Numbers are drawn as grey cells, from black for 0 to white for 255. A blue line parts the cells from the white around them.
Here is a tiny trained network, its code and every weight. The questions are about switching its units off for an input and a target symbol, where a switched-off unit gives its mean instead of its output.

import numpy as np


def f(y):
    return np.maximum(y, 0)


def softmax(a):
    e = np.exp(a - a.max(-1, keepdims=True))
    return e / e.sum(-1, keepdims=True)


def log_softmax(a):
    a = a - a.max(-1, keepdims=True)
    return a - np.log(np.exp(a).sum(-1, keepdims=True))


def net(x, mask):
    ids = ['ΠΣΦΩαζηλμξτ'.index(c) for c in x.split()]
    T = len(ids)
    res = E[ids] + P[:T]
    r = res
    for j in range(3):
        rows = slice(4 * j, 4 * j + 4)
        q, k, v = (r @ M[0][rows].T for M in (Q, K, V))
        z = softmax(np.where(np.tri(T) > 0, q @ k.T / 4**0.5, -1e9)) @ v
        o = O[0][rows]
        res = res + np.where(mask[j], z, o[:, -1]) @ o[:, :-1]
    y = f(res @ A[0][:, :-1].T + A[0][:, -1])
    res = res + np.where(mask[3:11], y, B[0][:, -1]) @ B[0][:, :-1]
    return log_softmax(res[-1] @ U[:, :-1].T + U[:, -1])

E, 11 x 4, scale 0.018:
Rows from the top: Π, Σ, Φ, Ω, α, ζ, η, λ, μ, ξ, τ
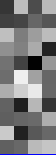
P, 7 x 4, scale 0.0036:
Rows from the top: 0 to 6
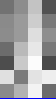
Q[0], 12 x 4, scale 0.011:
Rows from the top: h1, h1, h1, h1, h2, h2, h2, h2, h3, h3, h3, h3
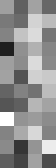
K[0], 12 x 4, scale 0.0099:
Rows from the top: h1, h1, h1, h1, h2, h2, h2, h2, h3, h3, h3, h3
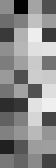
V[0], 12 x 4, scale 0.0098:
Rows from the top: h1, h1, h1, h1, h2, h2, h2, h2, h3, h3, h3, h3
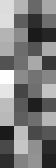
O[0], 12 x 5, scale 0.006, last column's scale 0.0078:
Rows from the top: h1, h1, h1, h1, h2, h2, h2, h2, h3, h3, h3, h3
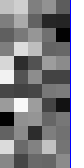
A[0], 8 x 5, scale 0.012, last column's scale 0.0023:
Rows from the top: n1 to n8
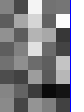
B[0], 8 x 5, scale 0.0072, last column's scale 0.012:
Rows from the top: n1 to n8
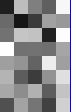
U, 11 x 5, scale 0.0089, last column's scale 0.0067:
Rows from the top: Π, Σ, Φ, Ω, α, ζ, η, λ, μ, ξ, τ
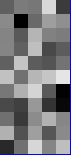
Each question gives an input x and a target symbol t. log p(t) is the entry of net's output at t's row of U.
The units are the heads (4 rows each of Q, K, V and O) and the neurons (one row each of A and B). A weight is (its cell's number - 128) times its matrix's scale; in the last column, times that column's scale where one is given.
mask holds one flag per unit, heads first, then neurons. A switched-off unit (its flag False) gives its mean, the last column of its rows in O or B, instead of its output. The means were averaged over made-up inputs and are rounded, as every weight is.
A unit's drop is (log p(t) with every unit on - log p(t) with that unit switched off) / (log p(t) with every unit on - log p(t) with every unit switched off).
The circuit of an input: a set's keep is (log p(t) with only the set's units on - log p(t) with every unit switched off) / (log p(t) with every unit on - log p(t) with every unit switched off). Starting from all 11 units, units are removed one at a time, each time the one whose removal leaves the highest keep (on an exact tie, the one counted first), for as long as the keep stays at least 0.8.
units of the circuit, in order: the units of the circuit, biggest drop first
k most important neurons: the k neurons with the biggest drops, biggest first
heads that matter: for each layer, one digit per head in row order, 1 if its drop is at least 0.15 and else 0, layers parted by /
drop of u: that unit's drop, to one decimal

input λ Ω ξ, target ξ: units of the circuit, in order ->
(h2 h1 h3)
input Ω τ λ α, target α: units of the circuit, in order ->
(h2)
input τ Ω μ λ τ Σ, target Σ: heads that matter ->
000
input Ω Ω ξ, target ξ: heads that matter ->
111
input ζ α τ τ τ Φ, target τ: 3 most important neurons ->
(n6 n3 n4)
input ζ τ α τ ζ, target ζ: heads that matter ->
001
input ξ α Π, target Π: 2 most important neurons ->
(n3 n1)
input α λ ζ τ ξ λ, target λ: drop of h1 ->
0.3
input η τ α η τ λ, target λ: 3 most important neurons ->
(n1 n8 n6)
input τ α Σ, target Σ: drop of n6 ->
0.2
